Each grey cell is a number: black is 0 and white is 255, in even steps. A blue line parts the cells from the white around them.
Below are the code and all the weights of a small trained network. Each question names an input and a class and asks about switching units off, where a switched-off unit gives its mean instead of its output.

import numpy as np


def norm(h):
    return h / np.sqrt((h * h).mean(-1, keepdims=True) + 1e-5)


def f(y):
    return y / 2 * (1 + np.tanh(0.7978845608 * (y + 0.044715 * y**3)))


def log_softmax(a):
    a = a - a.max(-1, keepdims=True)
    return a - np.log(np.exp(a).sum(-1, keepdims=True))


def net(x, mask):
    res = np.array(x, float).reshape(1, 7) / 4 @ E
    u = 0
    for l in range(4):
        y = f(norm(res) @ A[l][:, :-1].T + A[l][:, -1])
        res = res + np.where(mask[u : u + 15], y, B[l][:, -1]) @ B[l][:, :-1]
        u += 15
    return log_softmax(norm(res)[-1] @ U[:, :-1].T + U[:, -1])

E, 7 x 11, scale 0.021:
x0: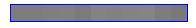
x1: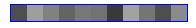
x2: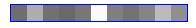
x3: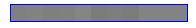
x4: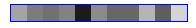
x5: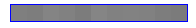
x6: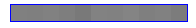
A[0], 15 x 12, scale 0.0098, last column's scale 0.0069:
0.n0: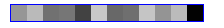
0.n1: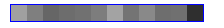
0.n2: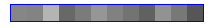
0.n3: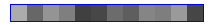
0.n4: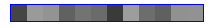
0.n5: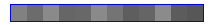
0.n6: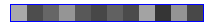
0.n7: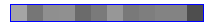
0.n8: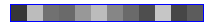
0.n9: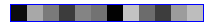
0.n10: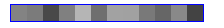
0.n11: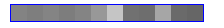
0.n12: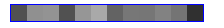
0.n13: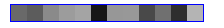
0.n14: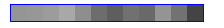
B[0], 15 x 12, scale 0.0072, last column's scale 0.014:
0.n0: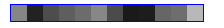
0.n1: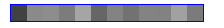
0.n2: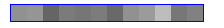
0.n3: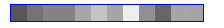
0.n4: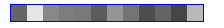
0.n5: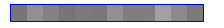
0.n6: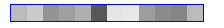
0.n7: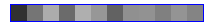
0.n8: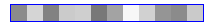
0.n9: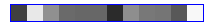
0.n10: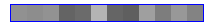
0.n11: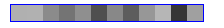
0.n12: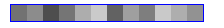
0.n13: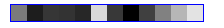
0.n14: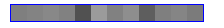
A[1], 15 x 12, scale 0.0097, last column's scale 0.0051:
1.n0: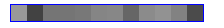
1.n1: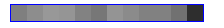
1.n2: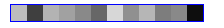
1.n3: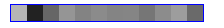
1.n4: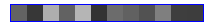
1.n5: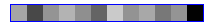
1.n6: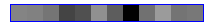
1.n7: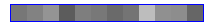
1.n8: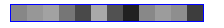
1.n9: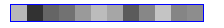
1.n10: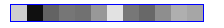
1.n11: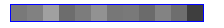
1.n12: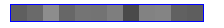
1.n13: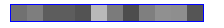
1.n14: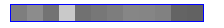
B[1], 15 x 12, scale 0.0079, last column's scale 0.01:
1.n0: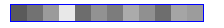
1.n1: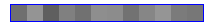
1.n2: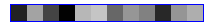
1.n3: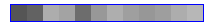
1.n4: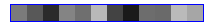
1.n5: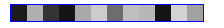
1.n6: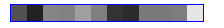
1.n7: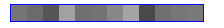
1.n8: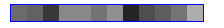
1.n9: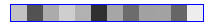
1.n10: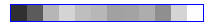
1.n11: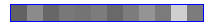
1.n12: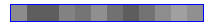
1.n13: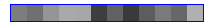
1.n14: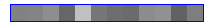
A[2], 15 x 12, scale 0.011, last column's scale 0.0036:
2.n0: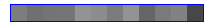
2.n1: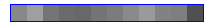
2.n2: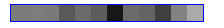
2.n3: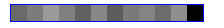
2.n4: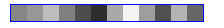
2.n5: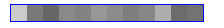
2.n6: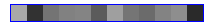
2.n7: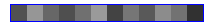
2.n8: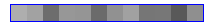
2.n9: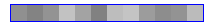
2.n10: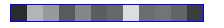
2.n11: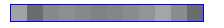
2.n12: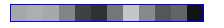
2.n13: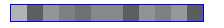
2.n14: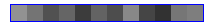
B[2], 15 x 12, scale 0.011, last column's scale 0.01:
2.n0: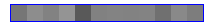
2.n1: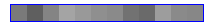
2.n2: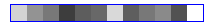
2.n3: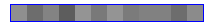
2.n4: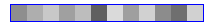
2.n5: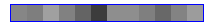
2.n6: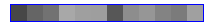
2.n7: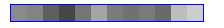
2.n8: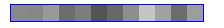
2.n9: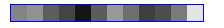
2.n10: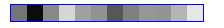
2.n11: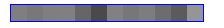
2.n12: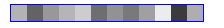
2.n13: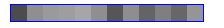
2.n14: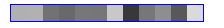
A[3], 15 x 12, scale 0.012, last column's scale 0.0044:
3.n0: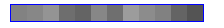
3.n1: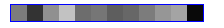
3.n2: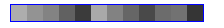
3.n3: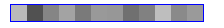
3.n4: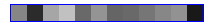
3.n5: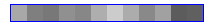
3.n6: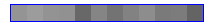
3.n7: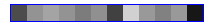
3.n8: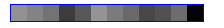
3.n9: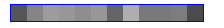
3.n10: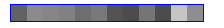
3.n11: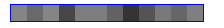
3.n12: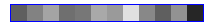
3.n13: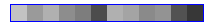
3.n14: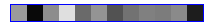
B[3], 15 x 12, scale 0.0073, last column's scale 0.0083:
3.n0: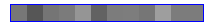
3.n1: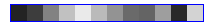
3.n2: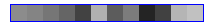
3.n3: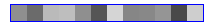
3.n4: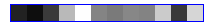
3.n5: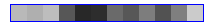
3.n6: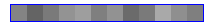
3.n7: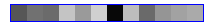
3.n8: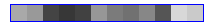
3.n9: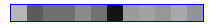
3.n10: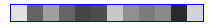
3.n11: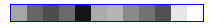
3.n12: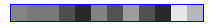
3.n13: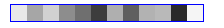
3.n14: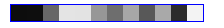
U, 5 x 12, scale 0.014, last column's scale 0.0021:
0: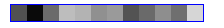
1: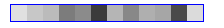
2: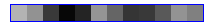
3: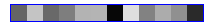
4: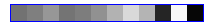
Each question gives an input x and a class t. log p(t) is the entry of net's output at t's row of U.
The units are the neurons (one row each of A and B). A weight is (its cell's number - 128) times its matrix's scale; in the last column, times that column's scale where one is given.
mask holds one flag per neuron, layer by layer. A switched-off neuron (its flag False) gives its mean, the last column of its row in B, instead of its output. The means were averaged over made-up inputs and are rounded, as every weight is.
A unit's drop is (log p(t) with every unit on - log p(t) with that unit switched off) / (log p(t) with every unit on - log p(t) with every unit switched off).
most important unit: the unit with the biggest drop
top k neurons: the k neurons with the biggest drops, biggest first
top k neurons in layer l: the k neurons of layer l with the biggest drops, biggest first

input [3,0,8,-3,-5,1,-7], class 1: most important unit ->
0.n9
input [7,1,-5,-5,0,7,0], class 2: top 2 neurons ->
0.n13; 0.n8
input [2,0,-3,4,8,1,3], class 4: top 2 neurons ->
0.n9; 0.n3
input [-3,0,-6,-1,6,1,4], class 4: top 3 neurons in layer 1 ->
1.n5; 1.n2; 1.n9
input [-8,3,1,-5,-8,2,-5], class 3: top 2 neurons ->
0.n8; 0.n0
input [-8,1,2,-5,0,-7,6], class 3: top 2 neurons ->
0.n8; 0.n13
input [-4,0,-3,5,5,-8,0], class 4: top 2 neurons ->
0.n9; 0.n3
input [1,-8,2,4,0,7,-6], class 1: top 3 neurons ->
0.n13; 0.n0; 0.n11
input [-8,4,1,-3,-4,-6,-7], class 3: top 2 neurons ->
0.n8; 0.n0
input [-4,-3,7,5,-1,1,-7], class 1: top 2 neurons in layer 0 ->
0.n8; 0.n13
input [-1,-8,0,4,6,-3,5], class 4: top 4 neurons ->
0.n13; 0.n6; 0.n3; 1.n5
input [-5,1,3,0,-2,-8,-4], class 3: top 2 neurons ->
2.n2; 1.n9
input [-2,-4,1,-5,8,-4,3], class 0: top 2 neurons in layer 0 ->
0.n0; 0.n8
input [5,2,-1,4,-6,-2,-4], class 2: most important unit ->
0.n13
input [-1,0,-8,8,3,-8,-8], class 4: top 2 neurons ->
0.n9; 0.n3
